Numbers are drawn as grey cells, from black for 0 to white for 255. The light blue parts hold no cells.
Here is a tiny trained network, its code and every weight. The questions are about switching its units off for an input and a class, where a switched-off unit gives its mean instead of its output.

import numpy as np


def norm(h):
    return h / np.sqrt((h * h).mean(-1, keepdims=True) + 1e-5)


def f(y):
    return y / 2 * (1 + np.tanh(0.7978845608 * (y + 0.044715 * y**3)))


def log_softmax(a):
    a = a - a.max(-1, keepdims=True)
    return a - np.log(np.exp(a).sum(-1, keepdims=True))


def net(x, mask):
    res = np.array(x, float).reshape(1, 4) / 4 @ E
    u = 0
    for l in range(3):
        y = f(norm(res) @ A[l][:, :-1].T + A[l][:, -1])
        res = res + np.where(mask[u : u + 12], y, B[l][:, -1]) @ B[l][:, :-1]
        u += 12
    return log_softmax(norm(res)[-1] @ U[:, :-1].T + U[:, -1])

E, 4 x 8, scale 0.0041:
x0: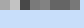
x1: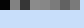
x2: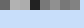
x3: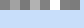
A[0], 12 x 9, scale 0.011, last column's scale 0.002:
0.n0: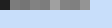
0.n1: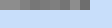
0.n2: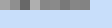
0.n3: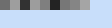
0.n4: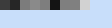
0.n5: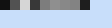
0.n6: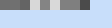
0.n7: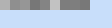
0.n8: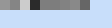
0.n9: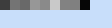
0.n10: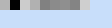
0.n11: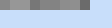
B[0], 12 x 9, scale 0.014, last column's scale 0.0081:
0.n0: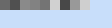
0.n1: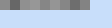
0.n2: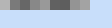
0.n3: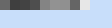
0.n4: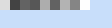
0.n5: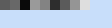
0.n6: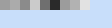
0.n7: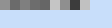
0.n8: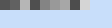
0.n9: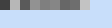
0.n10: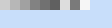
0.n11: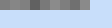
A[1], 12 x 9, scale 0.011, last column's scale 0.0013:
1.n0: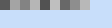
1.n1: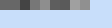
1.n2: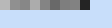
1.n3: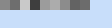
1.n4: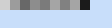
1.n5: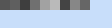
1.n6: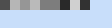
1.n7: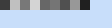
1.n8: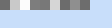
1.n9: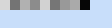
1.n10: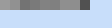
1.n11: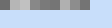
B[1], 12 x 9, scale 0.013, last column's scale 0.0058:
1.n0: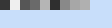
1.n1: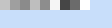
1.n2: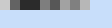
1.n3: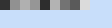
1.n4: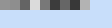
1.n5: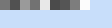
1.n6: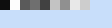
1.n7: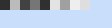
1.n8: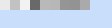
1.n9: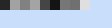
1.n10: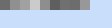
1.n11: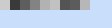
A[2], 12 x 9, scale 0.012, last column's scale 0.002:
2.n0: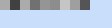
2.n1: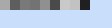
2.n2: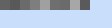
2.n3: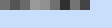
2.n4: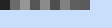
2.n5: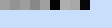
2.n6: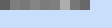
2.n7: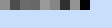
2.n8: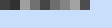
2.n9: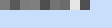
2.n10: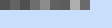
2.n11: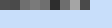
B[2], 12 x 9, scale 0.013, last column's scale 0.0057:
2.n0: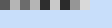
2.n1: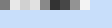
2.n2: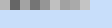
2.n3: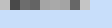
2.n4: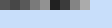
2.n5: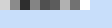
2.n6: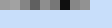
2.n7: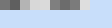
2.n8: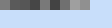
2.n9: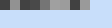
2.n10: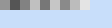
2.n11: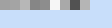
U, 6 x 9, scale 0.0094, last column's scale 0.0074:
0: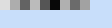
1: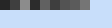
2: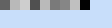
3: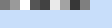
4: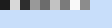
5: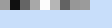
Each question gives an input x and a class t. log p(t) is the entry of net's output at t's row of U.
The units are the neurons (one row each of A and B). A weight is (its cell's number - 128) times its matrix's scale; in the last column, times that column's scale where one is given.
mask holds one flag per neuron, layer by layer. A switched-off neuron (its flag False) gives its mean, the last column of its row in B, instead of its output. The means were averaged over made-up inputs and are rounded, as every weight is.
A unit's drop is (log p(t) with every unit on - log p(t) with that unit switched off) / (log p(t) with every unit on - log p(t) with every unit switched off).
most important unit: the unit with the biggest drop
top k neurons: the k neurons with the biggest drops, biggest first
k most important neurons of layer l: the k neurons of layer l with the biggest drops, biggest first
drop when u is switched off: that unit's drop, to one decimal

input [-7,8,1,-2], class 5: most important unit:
0.n4
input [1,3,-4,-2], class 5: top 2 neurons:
0.n3, 0.n10
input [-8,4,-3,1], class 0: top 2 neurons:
0.n4, 0.n10
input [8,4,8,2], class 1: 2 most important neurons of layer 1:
1.n3, 1.n11
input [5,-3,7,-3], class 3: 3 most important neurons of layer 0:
0.n5, 0.n4, 0.n3
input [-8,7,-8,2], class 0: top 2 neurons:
0.n4, 0.n6
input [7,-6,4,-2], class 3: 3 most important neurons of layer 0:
0.n5, 0.n4, 0.n3
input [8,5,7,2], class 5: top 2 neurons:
0.n6, 0.n10
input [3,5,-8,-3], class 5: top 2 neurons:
0.n3, 0.n10
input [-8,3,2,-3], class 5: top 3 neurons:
0.n5, 0.n0, 0.n6
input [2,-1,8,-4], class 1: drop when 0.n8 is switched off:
0.9
